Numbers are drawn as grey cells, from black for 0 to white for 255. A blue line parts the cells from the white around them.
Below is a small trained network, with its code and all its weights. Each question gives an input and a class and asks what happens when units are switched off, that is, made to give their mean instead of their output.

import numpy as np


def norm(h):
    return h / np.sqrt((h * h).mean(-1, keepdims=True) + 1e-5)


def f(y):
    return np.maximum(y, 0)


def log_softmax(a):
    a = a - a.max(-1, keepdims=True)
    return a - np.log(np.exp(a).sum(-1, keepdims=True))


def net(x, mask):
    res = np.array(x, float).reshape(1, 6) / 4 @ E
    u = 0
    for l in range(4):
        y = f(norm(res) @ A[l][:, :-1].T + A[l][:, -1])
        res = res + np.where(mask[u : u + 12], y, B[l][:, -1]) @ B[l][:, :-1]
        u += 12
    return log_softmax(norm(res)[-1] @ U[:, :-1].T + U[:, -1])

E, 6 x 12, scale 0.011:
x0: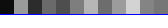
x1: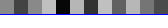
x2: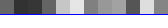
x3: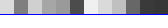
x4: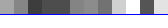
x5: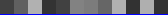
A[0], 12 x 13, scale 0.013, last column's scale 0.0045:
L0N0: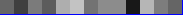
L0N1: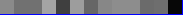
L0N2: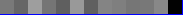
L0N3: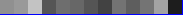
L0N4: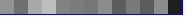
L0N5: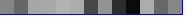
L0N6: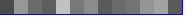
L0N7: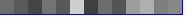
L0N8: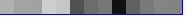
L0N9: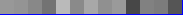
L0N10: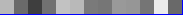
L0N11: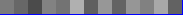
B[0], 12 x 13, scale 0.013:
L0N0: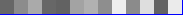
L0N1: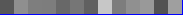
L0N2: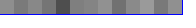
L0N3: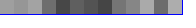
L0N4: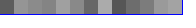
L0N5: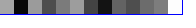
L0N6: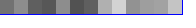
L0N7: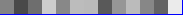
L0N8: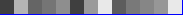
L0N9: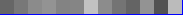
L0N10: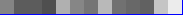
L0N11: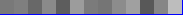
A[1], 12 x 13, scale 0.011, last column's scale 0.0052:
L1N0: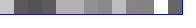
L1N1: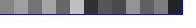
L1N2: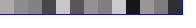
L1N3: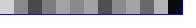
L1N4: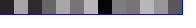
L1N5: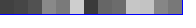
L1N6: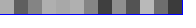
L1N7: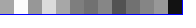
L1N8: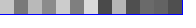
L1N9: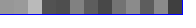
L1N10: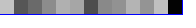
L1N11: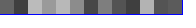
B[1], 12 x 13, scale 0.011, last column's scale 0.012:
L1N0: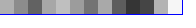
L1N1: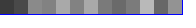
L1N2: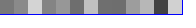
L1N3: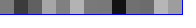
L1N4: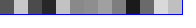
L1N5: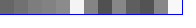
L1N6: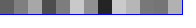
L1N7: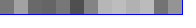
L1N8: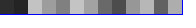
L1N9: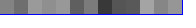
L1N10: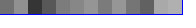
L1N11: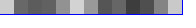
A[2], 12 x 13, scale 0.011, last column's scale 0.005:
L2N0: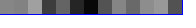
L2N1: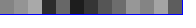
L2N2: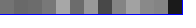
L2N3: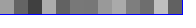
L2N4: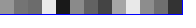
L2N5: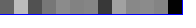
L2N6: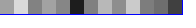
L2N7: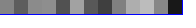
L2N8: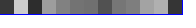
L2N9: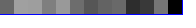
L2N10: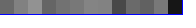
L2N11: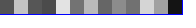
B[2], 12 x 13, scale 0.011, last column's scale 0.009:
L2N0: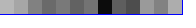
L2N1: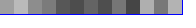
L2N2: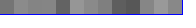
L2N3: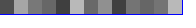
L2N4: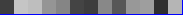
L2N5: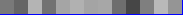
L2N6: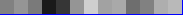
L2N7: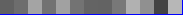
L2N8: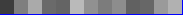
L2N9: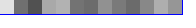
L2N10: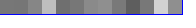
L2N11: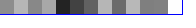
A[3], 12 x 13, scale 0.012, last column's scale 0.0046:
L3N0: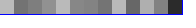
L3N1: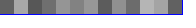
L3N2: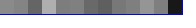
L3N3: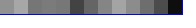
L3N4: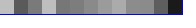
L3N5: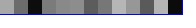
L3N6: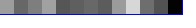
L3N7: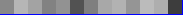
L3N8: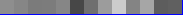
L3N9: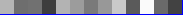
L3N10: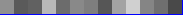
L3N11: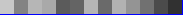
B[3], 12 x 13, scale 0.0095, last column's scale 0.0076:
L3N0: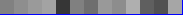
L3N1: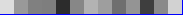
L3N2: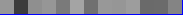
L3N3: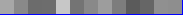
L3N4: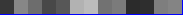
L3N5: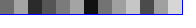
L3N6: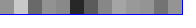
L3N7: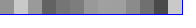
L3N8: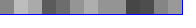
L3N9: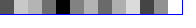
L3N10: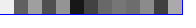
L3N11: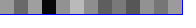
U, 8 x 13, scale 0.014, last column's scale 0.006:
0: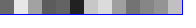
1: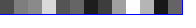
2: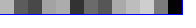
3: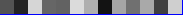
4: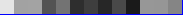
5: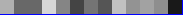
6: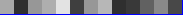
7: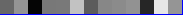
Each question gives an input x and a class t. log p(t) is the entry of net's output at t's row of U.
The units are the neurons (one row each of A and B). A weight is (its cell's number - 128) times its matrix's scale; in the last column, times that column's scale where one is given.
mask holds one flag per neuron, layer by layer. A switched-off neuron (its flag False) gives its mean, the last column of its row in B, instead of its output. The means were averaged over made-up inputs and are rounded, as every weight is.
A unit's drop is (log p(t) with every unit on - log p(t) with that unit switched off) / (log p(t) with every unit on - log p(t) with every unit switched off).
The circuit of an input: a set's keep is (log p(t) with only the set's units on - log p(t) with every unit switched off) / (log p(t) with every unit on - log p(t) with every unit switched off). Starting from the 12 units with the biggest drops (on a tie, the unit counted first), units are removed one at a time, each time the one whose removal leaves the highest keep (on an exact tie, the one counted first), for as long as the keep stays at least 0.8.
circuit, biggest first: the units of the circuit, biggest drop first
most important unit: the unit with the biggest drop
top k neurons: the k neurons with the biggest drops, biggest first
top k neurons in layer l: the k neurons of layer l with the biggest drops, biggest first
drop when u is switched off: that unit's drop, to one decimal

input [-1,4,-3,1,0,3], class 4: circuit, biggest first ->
[L0N7, L0N0]
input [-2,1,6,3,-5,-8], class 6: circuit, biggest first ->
[L0N8, L0N5]
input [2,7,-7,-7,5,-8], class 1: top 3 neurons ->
[L2N4, L1N4, L0N1]
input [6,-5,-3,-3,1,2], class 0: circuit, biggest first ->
[L0N5]
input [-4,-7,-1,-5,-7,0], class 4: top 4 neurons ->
[L0N5, L0N8, L0N7, L0N6]
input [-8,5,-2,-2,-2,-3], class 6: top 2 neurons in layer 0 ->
[L0N8, L0N4]
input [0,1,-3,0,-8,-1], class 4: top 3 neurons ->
[L0N5, L0N8, L0N7]
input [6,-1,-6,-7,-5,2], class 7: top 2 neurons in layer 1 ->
[L1N4, L1N5]
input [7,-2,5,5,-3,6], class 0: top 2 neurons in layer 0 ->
[L0N5, L0N7]
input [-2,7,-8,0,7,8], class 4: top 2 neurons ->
[L0N7, L2N0]
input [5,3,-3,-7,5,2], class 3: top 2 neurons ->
[L0N10, L1N0]
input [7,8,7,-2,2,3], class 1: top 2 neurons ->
[L2N4, L0N5]
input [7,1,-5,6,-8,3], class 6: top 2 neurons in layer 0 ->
[L0N0, L0N7]
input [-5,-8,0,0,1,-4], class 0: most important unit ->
L0N8
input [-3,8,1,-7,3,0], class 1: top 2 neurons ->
[L0N7, L2N4]
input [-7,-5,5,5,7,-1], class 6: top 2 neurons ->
[L0N10, L1N0]
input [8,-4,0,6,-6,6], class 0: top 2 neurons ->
[L0N5, L0N7]
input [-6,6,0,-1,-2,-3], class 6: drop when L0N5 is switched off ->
-0.1
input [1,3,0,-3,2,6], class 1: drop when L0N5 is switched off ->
0.3
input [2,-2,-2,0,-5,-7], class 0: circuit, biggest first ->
[L0N8]
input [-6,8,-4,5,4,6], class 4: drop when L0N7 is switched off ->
0.5
